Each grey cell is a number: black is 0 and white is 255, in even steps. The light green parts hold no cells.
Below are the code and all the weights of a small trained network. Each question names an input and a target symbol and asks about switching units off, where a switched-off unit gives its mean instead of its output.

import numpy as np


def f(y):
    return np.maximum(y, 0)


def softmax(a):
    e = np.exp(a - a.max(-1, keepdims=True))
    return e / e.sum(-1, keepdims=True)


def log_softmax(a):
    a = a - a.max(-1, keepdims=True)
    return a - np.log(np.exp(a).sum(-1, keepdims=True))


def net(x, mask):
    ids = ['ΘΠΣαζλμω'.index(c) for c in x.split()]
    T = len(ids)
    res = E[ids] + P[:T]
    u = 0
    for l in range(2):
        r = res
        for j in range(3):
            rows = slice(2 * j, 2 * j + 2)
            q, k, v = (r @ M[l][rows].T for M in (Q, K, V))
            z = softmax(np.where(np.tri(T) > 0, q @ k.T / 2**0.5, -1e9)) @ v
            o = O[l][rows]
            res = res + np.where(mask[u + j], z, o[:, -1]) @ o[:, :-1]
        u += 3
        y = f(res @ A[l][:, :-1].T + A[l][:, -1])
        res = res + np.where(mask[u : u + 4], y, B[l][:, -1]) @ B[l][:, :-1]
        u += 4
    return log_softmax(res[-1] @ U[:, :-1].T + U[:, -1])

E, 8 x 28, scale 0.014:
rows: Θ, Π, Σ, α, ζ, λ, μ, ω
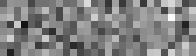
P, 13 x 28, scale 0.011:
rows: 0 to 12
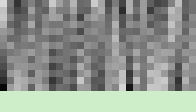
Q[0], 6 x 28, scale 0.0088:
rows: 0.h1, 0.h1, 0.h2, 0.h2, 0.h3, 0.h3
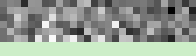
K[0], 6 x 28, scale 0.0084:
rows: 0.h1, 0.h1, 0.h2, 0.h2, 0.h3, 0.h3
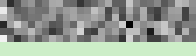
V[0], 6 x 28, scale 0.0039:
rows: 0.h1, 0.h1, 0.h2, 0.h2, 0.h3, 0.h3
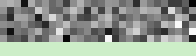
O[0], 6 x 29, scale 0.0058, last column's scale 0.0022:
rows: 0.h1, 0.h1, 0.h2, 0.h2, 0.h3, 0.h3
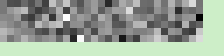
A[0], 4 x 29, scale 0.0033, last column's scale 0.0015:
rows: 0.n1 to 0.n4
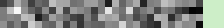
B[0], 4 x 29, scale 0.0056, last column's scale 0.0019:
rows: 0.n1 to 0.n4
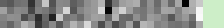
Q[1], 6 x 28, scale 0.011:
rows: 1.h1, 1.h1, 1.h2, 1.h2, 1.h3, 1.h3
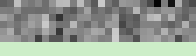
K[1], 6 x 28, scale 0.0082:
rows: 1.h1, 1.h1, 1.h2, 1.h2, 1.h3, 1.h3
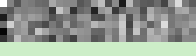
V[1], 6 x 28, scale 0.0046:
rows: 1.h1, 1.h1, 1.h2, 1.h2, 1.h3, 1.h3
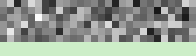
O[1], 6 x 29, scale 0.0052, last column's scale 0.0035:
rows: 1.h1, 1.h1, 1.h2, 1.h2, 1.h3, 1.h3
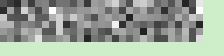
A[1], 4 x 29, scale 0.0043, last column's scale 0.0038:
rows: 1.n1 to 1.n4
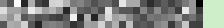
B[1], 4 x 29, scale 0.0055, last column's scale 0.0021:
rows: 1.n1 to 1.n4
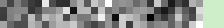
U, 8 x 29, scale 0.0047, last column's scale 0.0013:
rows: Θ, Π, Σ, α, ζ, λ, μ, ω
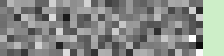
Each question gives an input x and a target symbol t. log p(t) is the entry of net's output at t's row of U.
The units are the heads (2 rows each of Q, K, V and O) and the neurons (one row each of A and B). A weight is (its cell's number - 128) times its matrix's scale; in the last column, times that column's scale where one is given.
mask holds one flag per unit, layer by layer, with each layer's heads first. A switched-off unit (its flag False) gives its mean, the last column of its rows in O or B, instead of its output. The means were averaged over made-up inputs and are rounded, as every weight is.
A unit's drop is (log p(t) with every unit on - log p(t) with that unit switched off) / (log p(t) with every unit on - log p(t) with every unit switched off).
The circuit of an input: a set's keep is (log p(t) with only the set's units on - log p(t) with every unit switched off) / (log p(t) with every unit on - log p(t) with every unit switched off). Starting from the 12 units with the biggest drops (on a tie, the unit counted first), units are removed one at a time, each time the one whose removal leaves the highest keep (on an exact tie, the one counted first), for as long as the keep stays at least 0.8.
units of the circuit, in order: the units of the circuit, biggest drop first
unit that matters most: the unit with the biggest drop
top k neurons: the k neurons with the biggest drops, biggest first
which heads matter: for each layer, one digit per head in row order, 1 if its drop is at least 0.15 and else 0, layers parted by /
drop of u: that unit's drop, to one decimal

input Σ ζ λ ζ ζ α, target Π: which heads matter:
110 / 100
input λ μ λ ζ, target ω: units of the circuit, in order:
(0.h2; 0.h1)
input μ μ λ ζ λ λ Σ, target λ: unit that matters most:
0.h1
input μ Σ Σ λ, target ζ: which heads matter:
000 / 010
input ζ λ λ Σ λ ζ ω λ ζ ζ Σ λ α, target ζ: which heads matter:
100 / 000
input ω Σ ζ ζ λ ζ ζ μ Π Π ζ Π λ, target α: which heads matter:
001 / 000
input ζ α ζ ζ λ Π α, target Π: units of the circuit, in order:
(1.n1; 1.h1; 0.h1)
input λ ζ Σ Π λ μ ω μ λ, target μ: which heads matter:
000 / 010
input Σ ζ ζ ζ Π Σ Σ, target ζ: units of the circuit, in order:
(1.h2; 0.h3; 0.h1)
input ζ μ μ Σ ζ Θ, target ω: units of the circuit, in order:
(0.h1; 1.h3)
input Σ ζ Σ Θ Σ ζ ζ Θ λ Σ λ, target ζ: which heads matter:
001 / 010
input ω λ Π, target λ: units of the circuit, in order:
(0.h3; 1.h1)
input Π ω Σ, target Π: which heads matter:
000 / 001
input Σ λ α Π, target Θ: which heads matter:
000 / 100
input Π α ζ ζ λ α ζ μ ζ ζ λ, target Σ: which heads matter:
010 / 100
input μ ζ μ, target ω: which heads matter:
000 / 000
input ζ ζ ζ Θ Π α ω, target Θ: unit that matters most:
1.h1
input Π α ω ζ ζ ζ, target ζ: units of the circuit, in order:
(0.h1; 0.n2; 1.h2)
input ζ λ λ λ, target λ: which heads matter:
101 / 000
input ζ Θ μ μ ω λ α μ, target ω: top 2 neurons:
(1.n4; 0.n3)
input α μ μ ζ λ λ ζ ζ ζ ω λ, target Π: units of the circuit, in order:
(1.h3)
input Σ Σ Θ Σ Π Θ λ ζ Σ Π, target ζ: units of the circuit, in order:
(1.h2; 0.h3; 0.h1)
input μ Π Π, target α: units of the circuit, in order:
(0.h3; 1.n3; 1.h1)
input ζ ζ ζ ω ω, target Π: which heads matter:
001 / 001
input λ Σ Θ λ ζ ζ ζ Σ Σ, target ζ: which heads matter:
101 / 010
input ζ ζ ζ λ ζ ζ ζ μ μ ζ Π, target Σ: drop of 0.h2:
0.3
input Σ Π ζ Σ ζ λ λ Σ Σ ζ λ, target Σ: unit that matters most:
0.h2
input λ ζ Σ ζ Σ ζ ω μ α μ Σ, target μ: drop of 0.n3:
0.1
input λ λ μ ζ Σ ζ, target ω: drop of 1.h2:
0.1
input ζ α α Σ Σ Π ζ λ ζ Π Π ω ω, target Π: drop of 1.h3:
0.8
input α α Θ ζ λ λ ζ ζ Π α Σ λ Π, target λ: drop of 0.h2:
0.1
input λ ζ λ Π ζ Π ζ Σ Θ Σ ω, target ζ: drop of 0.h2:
0.0
